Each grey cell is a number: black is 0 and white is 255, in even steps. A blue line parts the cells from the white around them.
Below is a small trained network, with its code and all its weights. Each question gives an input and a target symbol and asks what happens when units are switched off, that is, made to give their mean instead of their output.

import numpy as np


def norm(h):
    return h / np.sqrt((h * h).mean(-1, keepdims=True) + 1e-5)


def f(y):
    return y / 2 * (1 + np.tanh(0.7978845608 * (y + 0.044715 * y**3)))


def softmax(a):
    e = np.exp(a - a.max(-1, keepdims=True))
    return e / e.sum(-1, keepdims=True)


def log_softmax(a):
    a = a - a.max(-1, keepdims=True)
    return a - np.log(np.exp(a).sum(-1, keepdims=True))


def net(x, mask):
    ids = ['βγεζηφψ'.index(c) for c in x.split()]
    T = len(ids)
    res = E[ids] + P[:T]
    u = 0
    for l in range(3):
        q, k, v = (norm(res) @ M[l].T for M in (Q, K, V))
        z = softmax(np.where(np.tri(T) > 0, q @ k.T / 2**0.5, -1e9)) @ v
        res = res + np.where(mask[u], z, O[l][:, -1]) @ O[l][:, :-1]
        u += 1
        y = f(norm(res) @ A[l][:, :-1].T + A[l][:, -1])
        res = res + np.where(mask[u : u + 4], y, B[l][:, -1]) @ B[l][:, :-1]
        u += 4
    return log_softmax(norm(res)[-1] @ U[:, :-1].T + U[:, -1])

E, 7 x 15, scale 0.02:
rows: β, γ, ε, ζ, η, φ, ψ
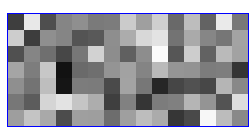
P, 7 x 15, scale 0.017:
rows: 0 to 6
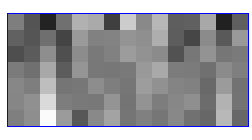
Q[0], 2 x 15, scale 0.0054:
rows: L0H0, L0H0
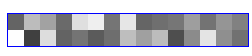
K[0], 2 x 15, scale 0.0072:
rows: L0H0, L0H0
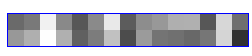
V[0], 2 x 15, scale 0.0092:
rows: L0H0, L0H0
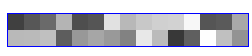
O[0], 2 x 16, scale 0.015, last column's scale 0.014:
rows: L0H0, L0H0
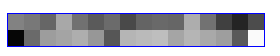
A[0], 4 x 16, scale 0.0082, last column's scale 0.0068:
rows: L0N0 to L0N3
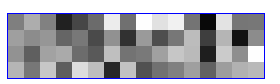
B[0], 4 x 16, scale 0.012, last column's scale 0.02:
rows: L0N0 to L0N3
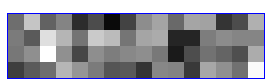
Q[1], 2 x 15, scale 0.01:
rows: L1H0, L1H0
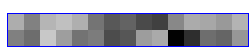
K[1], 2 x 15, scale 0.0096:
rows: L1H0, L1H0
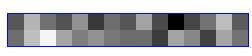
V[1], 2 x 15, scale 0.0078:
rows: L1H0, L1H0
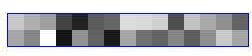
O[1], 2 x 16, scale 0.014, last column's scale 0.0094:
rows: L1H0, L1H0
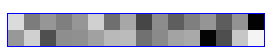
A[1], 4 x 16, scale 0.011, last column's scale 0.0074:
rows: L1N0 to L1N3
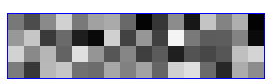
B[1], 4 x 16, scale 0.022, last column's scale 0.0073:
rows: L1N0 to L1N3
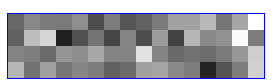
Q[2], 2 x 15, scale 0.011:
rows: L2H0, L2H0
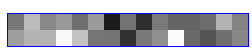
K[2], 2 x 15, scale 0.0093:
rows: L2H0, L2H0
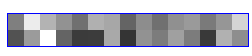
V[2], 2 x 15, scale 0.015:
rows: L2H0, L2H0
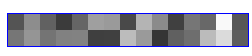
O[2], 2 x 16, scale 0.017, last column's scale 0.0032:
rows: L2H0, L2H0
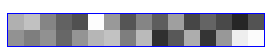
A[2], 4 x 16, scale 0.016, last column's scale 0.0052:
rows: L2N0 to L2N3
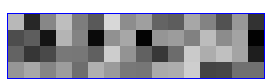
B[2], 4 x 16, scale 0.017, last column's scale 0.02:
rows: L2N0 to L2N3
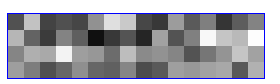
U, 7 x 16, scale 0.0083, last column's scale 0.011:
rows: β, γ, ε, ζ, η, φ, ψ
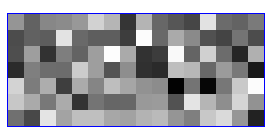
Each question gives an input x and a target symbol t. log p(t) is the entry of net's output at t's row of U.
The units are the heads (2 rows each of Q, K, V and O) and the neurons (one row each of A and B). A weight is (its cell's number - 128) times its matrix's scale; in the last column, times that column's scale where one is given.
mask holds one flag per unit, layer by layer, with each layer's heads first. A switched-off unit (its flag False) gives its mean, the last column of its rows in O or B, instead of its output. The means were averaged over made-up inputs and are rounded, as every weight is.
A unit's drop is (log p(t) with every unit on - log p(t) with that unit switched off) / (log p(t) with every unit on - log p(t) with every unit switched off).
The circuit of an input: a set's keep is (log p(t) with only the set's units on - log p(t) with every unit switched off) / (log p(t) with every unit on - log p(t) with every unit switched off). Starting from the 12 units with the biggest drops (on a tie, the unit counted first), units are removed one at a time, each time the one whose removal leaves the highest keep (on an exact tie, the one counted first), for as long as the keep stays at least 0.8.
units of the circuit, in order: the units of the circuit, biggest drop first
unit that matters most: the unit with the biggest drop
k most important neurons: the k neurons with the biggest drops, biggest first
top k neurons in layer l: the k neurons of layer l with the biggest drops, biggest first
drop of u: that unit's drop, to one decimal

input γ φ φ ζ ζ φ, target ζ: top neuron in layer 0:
L0N3
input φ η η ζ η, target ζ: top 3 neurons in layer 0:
L0N3, L0N1, L0N0
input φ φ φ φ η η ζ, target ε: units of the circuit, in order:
L2N3, L2H0
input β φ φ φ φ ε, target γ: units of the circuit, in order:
L2N1, L0H0
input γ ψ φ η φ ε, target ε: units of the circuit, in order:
L2H0, L2N3
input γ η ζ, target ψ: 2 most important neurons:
L0N3, L2N1
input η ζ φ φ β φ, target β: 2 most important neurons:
L0N3, L0N1
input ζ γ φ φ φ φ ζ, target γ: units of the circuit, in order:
L0N0, L2N1
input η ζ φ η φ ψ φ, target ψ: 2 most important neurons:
L0N3, L0N2
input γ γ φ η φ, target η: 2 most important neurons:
L0N0, L1N2
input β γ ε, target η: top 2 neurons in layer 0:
L0N3, L0N0
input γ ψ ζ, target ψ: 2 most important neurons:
L2N1, L0N3
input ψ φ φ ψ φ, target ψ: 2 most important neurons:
L0N3, L1N0
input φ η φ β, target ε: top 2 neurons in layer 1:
L1N2, L1N1
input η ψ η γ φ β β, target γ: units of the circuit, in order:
L2N1
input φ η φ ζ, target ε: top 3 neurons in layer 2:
L2N3, L2N1, L2N2
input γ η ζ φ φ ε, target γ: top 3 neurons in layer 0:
L0N3, L0N2, L0N0
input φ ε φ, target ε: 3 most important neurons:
L0N3, L2N3, L0N0
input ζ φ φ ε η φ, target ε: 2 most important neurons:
L0N3, L2N3
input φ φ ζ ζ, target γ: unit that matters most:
L0N0
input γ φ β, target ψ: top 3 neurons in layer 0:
L0N3, L0N0, L0N2
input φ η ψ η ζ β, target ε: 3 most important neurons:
L2N3, L2N1, L1N0
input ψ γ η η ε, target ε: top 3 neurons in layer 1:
L1N2, L1N0, L1N3
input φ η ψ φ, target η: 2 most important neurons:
L0N0, L1N3
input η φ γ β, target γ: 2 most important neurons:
L0N3, L2N1
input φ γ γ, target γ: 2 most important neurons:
L2N1, L1N3
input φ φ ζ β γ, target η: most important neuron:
L0N3
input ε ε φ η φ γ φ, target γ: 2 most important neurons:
L1N3, L2N1
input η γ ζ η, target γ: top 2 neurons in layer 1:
L1N0, L1N2
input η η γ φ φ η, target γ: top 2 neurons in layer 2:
L2N1, L2N3
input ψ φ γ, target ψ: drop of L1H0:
0.1
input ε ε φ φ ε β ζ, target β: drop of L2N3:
-0.1
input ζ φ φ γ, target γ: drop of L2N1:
0.2
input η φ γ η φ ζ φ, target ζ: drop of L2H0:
0.1
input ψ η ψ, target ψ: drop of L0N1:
0.0
